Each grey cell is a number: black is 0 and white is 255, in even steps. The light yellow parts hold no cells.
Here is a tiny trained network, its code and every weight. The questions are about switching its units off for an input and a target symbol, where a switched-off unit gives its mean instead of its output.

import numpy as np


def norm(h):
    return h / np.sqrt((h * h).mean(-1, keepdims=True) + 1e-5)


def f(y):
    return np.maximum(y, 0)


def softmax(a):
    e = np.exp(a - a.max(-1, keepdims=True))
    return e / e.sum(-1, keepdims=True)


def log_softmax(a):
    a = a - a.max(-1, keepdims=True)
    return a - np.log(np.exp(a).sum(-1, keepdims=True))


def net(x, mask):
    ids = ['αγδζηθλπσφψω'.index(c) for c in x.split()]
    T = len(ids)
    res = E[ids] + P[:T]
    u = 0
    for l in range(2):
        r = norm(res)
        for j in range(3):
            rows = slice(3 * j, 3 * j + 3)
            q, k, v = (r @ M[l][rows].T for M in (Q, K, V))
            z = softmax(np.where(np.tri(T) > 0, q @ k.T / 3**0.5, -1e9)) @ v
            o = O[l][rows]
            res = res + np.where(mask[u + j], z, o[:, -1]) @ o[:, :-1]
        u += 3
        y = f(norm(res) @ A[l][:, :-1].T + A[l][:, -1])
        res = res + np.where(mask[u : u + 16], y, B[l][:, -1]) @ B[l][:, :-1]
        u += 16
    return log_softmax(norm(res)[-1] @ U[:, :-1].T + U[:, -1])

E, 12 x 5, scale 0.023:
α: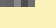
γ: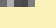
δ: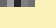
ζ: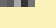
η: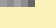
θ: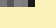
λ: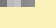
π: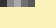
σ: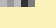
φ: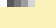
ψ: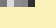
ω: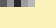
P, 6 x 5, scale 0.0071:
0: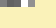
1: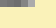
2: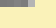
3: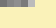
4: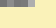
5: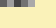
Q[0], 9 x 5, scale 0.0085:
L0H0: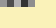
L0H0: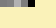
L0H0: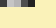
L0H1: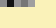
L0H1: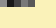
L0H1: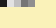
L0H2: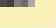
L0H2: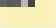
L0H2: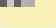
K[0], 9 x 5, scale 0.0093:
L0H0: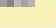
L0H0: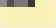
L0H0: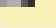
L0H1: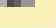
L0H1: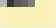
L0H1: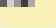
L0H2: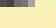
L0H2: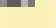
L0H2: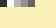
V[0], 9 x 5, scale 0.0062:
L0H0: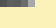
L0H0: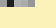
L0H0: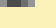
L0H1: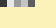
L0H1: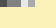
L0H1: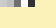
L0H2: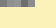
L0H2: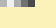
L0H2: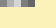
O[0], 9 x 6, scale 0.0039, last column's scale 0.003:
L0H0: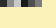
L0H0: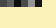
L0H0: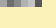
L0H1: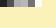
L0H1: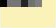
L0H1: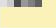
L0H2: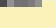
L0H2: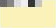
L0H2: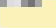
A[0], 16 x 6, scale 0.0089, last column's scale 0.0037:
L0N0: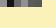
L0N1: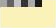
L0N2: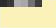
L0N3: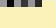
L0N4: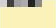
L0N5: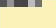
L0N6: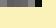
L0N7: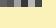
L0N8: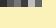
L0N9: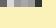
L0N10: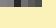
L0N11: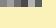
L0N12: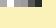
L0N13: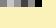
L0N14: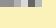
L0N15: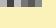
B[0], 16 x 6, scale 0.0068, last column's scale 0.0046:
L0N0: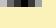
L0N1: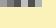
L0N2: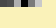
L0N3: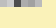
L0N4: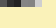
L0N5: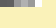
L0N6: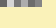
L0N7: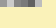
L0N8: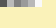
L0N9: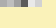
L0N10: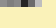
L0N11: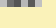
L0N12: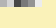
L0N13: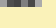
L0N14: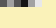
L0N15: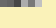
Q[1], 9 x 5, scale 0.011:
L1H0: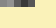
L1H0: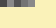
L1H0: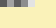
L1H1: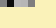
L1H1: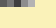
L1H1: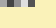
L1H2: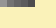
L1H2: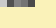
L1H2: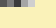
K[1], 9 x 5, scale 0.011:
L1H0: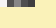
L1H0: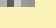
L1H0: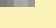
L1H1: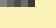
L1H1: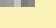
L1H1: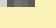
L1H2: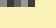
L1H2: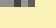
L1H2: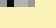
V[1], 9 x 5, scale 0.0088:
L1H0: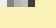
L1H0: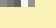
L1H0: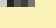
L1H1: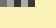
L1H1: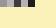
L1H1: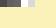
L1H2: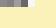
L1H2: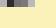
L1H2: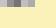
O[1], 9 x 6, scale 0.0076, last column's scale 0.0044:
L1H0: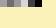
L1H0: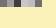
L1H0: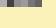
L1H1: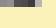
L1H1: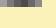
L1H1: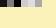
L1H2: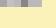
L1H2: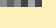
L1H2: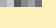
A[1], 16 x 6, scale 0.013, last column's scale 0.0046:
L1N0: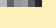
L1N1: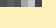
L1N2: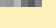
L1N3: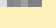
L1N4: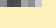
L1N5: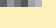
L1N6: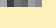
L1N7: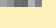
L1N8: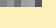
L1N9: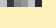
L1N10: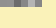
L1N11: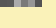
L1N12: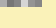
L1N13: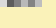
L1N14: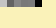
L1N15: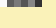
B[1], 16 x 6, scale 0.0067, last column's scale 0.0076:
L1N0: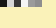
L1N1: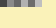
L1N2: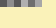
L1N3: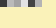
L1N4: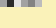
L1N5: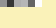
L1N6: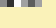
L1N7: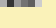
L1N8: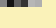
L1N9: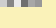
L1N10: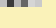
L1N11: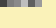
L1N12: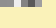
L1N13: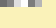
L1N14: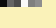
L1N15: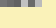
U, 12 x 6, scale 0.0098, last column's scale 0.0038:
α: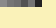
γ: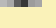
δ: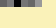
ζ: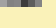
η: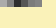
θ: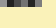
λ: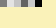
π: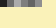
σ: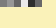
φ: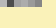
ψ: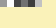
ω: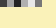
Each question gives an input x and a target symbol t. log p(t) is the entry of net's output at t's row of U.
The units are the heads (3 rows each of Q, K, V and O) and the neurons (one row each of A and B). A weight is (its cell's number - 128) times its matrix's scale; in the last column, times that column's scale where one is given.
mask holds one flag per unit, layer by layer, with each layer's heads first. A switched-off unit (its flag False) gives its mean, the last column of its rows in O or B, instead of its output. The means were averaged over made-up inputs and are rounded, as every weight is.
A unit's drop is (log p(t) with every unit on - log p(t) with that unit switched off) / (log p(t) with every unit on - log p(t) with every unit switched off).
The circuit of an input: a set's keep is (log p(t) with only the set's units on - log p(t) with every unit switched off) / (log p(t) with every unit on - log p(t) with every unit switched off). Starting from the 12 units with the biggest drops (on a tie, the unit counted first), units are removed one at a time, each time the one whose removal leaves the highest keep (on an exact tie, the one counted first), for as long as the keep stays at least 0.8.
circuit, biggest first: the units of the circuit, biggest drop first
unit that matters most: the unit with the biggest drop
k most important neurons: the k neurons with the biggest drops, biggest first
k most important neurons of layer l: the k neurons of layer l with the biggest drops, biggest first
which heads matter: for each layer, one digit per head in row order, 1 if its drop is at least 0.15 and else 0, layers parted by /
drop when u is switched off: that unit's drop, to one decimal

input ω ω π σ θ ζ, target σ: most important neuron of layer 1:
L1N10
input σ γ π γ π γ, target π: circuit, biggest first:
L1H2, L1H1
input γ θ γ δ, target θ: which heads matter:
001 / 000
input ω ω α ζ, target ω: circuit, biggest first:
L1H1, L0N3
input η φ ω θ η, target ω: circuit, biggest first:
L1H1, L0N14
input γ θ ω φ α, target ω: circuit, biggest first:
L1H1, L0N3
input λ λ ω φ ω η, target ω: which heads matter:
001 / 010
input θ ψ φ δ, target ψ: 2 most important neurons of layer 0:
L0N8, L0N5
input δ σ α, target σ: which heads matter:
000 / 100
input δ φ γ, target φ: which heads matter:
000 / 100
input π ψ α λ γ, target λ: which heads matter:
011 / 010
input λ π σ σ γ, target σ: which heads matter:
000 / 100
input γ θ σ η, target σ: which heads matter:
000 / 110
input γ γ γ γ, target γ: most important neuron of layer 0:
L0N5
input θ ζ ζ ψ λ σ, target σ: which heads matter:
000 / 000
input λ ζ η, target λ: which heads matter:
011 / 111
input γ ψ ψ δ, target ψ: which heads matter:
000 / 010
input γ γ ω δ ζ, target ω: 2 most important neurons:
L0N8, L0N3
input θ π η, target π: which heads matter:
011 / 011
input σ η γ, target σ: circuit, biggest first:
L1H0
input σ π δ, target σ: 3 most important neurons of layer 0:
L0N10, L0N8, L0N2
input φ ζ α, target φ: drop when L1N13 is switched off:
0.1
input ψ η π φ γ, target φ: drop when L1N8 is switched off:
0.1
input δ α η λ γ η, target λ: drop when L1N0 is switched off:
0.0
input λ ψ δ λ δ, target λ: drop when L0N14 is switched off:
0.1
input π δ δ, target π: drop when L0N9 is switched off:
0.0
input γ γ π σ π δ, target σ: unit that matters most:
L1H0
